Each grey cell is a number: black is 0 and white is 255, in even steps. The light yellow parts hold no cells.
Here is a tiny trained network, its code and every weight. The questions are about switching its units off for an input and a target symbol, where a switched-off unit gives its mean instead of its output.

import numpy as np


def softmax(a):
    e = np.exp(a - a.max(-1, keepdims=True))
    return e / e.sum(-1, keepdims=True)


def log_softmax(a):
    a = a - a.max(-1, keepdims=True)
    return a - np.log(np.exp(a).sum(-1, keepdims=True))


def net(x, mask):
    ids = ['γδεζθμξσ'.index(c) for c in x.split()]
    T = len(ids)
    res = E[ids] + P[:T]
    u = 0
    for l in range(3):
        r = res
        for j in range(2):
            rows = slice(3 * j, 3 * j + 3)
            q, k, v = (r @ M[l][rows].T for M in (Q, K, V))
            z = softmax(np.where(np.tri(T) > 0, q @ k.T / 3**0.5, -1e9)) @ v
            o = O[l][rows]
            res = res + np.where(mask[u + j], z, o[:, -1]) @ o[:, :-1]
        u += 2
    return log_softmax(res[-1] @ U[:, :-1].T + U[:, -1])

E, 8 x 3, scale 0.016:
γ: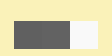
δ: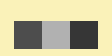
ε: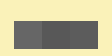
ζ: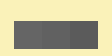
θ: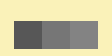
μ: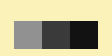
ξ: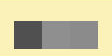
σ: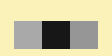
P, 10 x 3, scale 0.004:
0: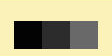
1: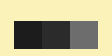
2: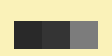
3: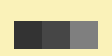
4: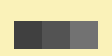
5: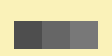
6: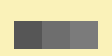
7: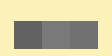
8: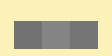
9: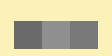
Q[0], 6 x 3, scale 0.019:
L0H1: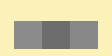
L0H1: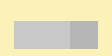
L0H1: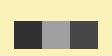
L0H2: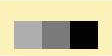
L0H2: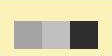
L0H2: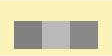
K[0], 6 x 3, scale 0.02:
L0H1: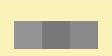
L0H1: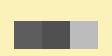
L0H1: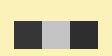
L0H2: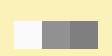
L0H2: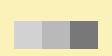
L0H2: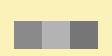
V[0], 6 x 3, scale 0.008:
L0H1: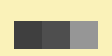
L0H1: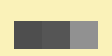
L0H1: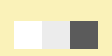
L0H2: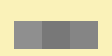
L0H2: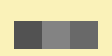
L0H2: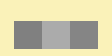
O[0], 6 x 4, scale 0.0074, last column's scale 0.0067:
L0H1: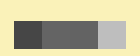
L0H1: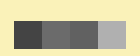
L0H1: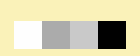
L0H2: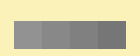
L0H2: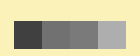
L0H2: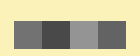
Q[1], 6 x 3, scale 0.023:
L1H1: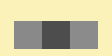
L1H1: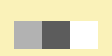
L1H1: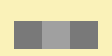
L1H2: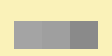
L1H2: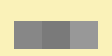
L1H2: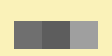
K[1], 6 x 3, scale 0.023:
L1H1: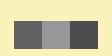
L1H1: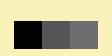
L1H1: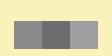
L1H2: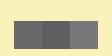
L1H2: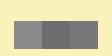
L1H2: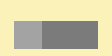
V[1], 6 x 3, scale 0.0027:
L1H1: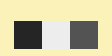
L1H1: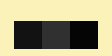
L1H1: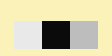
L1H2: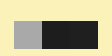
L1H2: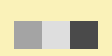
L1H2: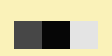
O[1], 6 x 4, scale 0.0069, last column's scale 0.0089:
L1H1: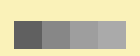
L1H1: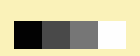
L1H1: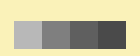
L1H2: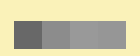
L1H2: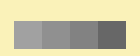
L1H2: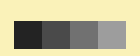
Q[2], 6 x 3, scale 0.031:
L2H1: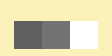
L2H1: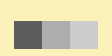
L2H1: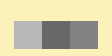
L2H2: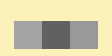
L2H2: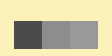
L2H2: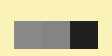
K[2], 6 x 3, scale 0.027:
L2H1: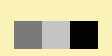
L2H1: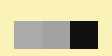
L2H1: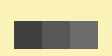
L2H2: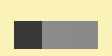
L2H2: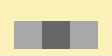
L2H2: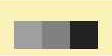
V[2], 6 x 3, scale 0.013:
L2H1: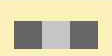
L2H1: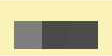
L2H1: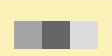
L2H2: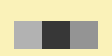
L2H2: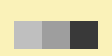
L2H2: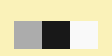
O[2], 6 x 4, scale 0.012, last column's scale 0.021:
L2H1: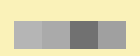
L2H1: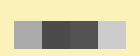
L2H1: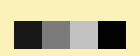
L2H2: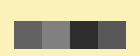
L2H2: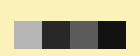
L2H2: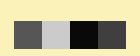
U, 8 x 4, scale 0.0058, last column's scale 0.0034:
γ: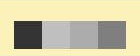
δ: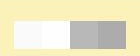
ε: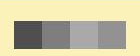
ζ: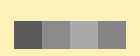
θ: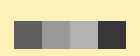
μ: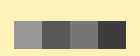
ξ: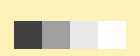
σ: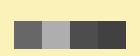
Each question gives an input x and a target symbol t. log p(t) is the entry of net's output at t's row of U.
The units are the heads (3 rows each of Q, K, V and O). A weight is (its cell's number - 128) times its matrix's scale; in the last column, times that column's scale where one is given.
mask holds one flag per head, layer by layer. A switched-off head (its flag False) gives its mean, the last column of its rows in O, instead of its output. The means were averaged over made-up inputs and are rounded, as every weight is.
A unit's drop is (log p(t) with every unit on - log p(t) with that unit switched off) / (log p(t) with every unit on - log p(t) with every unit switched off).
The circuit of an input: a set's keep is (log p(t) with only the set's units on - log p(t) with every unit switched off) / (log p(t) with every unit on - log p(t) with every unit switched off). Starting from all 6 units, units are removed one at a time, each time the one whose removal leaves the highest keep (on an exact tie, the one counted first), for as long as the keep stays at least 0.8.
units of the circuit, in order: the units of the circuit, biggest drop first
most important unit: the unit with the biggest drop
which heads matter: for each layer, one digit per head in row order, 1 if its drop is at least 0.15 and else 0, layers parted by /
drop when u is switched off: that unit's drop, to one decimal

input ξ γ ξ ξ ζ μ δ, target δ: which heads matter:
10 / 00 / 10
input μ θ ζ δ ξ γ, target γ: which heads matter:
10 / 00 / 01
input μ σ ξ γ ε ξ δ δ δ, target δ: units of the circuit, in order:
(L0H1; L2H1)
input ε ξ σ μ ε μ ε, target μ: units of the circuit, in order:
(L2H2; L1H1)
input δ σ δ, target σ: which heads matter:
10 / 00 / 01
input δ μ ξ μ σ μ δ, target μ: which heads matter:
01 / 10 / 01
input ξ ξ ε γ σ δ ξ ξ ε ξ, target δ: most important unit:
L0H1
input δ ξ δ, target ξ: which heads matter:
00 / 00 / 11
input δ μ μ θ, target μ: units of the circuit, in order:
(L2H2; L2H1; L0H2)
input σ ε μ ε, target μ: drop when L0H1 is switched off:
0.2
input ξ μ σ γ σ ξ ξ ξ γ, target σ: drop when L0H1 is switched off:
-0.2
